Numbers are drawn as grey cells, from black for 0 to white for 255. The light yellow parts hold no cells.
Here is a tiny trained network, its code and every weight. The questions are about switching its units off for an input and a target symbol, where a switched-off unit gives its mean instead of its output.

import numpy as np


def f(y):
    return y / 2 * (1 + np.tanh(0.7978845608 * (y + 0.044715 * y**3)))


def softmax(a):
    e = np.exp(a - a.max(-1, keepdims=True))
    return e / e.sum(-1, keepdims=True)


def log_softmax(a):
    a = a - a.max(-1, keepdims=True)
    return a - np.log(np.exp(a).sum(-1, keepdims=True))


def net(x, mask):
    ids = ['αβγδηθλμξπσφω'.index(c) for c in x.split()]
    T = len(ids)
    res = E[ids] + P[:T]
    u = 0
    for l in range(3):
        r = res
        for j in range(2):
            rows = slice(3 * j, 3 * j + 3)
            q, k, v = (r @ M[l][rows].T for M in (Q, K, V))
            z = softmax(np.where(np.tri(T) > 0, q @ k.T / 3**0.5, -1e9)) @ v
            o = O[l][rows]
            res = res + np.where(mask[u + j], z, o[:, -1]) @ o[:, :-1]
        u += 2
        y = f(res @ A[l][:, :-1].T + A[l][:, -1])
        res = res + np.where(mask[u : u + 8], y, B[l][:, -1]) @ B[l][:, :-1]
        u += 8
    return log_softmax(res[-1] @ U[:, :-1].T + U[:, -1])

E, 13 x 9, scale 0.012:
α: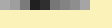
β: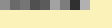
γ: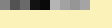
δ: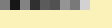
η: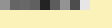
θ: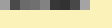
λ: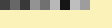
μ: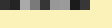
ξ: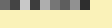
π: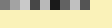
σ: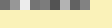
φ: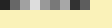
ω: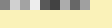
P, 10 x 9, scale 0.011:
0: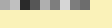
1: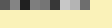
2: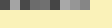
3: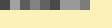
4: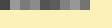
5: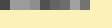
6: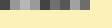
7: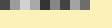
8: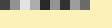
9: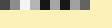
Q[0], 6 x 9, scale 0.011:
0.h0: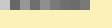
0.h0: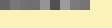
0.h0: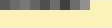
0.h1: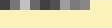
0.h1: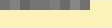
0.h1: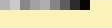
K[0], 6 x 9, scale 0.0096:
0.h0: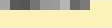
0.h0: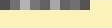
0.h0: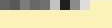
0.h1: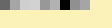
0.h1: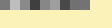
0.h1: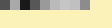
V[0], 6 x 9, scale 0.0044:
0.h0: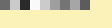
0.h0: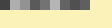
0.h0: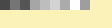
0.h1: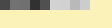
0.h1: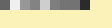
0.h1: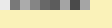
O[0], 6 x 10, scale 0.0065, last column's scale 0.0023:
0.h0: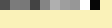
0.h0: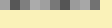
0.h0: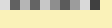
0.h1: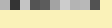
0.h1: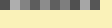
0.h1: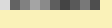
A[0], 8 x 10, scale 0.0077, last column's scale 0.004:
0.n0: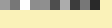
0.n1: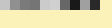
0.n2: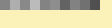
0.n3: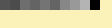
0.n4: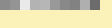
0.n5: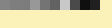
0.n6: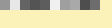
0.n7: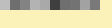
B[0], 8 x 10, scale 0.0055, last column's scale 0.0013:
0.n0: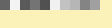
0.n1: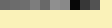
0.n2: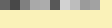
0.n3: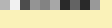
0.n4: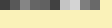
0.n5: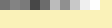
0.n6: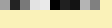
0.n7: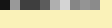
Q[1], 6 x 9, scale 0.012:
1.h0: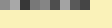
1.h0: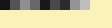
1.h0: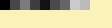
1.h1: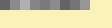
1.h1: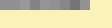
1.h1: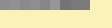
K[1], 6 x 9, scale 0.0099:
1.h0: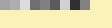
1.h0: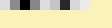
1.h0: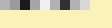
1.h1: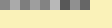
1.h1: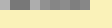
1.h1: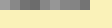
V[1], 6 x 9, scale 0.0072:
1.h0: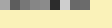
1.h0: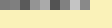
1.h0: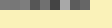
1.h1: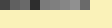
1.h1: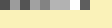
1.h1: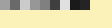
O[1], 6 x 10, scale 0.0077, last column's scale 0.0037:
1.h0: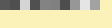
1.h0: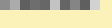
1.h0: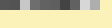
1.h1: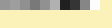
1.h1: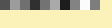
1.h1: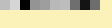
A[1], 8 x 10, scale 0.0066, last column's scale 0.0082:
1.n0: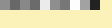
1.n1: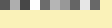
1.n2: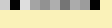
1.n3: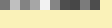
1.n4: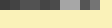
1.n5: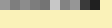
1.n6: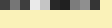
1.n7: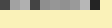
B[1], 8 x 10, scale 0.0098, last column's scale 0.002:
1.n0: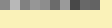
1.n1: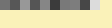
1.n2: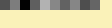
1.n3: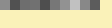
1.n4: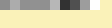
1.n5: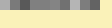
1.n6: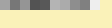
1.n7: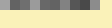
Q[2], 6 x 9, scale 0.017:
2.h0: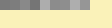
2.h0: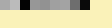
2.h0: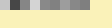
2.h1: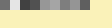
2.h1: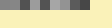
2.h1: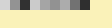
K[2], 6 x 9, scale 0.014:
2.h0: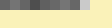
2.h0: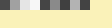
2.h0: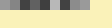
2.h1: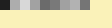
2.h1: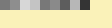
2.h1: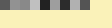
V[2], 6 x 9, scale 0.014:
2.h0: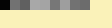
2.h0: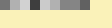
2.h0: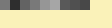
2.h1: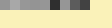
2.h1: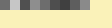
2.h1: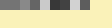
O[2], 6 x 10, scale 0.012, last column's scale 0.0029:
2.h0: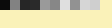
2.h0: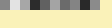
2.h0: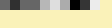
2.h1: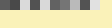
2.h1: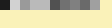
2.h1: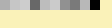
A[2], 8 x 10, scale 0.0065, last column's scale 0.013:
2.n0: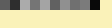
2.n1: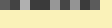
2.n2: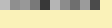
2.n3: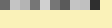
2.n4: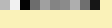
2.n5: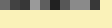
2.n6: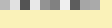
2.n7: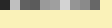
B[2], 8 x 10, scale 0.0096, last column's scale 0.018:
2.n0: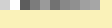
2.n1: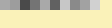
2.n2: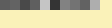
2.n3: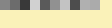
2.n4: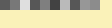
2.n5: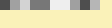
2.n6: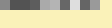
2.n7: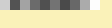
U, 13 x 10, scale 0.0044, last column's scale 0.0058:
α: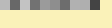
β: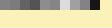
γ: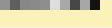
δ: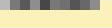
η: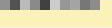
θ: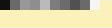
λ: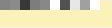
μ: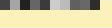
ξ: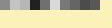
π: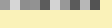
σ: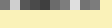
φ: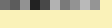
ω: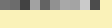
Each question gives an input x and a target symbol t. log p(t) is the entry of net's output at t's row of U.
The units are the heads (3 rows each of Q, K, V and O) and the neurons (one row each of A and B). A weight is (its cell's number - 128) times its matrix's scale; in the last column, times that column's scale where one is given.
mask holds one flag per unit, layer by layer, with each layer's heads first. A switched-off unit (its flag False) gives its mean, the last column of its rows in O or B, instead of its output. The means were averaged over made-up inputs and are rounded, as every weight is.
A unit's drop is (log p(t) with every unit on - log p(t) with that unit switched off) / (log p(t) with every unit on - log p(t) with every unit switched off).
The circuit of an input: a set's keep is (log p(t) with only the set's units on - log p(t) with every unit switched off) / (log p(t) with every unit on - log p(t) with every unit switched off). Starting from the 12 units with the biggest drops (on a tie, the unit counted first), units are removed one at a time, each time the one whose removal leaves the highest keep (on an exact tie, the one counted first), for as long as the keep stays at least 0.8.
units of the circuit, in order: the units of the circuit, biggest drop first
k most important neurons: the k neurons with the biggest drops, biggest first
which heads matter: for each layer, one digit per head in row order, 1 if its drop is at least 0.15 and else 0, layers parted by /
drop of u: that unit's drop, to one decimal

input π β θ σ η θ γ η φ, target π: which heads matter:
00 / 00 / 11
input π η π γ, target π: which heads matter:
00 / 00 / 11
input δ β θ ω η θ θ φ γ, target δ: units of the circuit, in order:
(2.h0 2.h1 0.h1)
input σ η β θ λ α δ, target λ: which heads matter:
10 / 10 / 01
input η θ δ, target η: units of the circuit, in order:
(2.n5 2.h0 0.h1 2.h1)
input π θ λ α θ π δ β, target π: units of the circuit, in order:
(2.h1 2.n3 2.h0)
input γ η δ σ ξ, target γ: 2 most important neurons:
(0.n6 1.n2)
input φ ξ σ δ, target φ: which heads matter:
00 / 00 / 10
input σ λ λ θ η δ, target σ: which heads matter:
00 / 01 / 10
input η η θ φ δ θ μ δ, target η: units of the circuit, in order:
(2.n5 2.h0 2.h1)
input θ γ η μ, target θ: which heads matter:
00 / 00 / 01
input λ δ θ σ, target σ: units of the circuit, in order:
(1.h0 2.h0)
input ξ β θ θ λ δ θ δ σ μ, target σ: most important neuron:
(0.n0)
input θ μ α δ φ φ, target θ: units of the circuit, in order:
(2.h1)
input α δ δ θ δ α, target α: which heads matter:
00 / 11 / 11
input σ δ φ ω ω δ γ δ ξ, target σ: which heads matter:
00 / 00 / 10
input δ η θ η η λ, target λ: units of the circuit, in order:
(1.h0 2.h1 2.n6 0.h0)
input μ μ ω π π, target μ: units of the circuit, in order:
(0.n5 2.h1 2.n5)
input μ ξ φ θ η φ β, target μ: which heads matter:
00 / 10 / 01
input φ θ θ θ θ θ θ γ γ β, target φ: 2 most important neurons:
(2.n7 1.n1)
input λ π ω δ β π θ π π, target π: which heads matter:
10 / 10 / 11
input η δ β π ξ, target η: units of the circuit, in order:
(2.h0 2.n5 0.h1 2.h1)
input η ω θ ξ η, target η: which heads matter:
01 / 10 / 11
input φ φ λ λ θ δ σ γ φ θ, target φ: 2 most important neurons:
(2.n7 1.n1)
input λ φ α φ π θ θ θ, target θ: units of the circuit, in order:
(1.h0 0.h0 2.h1)
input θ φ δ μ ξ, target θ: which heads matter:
00 / 10 / 01
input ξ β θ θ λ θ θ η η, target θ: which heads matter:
00 / 10 / 01
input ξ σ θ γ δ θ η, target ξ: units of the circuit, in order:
(2.h0)
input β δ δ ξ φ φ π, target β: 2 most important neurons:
(2.n1 0.n1)
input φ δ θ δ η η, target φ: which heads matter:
00 / 10 / 10
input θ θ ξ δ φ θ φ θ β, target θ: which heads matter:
00 / 00 / 01
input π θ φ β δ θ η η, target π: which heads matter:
00 / 10 / 11
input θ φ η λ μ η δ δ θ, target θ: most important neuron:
(2.n7)
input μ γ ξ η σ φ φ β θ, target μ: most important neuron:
(0.n5)
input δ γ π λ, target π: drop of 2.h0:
0.2
